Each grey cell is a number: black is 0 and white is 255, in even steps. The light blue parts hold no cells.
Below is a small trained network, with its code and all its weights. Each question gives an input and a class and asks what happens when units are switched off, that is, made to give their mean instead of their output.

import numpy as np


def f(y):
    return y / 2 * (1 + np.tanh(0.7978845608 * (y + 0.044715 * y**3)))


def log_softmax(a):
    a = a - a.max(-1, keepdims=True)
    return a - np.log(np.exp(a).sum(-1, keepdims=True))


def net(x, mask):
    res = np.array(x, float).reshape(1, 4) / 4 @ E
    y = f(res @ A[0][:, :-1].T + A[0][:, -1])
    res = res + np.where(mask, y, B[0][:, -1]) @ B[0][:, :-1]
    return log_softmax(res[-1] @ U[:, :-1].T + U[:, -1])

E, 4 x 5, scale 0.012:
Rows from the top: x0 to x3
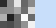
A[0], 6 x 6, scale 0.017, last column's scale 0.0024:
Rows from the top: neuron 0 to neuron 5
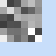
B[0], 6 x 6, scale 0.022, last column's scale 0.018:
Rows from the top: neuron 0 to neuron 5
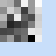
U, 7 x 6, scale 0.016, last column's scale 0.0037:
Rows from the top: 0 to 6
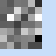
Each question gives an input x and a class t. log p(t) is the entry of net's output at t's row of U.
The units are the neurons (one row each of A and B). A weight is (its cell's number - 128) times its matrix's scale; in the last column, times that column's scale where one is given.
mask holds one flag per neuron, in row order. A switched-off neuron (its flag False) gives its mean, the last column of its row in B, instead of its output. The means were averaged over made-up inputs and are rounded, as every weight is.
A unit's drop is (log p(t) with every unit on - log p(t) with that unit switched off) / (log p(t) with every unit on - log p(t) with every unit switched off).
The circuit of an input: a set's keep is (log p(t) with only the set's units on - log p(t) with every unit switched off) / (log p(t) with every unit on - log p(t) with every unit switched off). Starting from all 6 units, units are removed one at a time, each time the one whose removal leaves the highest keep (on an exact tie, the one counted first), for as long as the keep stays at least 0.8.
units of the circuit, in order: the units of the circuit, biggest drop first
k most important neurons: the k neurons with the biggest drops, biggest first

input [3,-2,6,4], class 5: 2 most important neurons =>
neuron 2; neuron 3
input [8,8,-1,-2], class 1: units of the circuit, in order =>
neuron 2
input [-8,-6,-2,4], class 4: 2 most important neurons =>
neuron 0; neuron 1
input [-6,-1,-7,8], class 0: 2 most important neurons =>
neuron 5; neuron 4
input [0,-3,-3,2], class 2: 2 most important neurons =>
neuron 0; neuron 5
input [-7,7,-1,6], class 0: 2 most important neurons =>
neuron 4; neuron 3
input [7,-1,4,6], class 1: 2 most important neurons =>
neuron 2; neuron 0
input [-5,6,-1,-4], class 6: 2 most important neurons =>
neuron 5; neuron 4
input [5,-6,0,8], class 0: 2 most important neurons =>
neuron 3; neuron 5
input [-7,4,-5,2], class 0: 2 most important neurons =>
neuron 4; neuron 5
